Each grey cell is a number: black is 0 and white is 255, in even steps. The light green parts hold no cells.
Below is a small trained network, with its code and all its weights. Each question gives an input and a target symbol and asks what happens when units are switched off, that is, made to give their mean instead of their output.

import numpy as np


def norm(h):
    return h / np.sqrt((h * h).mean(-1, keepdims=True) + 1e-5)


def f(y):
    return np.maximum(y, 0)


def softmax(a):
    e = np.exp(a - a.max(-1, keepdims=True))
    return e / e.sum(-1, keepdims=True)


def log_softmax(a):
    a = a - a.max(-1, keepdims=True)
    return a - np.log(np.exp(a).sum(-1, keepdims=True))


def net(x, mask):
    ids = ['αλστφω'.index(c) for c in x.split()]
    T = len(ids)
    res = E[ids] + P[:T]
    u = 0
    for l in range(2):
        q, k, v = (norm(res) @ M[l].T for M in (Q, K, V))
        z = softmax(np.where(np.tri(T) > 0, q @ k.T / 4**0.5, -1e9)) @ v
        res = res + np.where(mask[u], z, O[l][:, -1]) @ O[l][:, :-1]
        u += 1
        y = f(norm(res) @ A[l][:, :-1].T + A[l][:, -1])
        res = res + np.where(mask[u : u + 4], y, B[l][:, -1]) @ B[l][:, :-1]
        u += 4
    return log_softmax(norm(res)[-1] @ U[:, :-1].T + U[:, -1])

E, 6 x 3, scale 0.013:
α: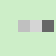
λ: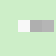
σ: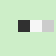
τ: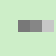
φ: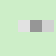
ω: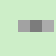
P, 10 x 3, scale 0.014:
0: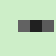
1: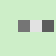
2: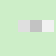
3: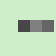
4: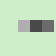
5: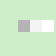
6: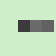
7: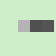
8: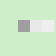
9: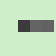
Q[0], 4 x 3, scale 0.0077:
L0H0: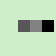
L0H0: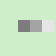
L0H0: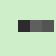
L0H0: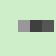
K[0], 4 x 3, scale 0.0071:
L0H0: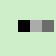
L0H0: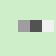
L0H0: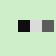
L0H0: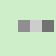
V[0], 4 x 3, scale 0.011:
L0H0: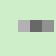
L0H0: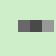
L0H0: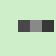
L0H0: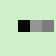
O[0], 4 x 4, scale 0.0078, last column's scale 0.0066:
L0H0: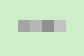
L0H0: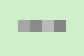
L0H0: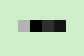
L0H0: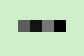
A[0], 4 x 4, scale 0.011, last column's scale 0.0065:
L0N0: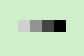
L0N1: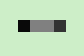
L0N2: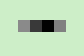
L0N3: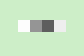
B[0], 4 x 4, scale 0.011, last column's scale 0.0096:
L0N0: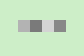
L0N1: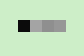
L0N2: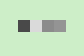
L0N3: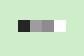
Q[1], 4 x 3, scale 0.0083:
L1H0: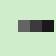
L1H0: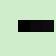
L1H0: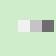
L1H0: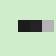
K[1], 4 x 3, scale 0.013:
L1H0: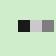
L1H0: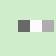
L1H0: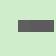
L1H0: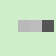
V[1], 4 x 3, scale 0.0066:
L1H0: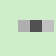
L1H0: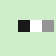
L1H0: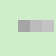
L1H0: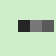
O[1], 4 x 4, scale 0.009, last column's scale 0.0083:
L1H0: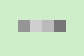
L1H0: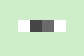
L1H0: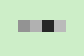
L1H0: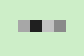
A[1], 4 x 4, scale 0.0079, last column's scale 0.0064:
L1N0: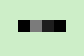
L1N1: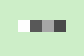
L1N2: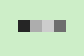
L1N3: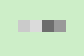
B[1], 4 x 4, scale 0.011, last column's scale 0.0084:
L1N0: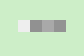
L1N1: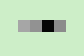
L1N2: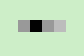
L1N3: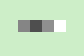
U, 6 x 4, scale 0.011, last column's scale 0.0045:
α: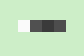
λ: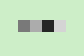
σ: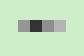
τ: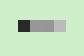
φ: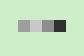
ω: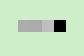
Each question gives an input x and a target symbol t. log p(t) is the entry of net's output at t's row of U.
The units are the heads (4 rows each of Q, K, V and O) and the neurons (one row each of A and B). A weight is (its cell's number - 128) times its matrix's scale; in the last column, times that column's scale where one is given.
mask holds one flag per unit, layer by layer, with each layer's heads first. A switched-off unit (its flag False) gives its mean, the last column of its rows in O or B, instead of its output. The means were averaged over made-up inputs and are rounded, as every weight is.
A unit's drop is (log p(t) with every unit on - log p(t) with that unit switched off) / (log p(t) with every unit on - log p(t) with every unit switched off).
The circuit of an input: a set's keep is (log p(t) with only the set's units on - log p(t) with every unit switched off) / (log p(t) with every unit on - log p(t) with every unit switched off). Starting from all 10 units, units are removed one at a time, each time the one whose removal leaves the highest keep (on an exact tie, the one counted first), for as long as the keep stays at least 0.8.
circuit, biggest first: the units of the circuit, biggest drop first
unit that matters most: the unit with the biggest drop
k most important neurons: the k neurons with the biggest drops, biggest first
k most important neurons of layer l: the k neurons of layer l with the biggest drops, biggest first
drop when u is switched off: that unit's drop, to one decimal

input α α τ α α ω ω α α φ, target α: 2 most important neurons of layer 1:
[L1N1 L1N3]
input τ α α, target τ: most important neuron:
[L0N3]
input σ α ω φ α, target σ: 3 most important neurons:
[L0N3 L1N2 L0N2]
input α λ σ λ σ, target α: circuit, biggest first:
[L0N3 L1H0 L0H0]
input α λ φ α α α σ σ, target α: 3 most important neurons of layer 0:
[L0N3 L0N1 L0N2]
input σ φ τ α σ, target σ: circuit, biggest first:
[L0H0 L1H0 L1N2]
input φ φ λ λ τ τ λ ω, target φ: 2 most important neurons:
[L0N3 L1N2]
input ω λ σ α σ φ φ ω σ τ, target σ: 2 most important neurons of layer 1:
[L1N2 L1N0]
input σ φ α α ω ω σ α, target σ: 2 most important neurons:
[L0N0 L0N3]
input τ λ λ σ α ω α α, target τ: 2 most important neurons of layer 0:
[L0N3 L0N0]
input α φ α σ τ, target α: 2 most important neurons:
[L1N1 L0N3]
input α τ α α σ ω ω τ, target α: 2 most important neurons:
[L1N1 L1N3]
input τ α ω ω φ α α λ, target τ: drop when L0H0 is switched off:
0.9
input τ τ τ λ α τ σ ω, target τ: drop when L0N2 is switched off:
0.0
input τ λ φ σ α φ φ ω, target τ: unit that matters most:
L0H0
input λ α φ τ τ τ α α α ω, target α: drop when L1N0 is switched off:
0.7
